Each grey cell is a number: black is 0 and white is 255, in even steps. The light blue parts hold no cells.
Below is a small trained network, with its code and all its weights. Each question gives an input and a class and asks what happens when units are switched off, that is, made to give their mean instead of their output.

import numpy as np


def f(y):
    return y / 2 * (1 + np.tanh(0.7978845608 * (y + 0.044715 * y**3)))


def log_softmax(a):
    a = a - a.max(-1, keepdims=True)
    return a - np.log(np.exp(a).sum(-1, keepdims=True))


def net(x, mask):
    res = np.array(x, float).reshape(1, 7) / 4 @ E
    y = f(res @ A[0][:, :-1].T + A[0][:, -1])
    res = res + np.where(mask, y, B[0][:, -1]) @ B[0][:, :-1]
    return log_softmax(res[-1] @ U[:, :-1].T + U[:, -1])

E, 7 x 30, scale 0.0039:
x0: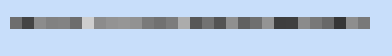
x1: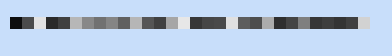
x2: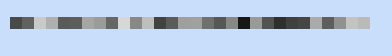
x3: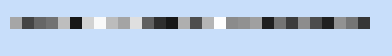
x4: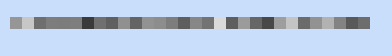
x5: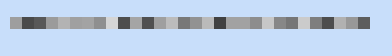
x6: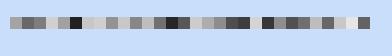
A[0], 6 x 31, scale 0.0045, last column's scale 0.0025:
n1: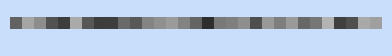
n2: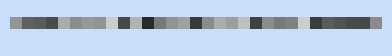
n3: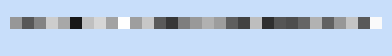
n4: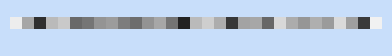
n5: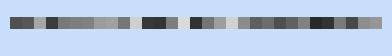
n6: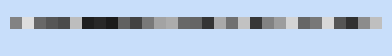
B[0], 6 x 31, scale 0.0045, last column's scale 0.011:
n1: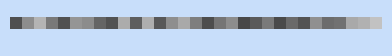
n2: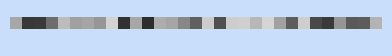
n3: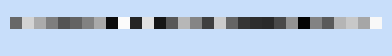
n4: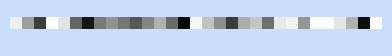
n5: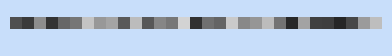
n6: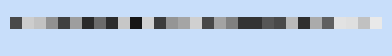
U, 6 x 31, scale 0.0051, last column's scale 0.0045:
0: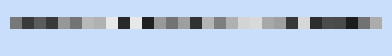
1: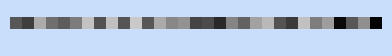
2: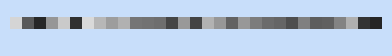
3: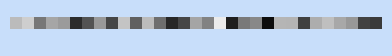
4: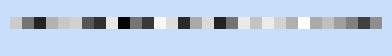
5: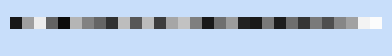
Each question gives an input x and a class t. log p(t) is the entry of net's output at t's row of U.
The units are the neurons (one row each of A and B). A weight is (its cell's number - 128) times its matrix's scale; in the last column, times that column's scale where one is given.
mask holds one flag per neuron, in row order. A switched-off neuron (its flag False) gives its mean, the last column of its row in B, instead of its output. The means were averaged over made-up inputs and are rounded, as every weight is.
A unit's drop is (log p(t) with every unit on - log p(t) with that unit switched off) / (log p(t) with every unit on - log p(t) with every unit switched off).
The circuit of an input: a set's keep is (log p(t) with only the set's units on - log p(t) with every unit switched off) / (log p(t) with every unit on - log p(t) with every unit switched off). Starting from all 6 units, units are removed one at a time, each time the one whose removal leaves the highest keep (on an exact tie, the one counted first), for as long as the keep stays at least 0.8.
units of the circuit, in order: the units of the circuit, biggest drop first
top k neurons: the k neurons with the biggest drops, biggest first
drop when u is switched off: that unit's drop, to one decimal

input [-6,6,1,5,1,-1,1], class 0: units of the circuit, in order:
n6; n5
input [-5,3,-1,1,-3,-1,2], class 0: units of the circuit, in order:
n6; n3
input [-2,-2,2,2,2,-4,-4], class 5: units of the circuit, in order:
n4
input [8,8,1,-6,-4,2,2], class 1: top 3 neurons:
n3; n6; n5
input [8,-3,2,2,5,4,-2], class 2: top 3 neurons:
n6; n4; n1
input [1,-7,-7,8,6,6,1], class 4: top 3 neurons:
n2; n6; n4
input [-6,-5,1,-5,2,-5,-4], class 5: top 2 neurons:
n6; n1
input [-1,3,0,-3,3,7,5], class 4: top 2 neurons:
n3; n6
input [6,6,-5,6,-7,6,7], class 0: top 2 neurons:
n2; n5
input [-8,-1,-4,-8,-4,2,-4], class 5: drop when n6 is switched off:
0.1
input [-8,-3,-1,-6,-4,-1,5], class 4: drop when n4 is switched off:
0.2
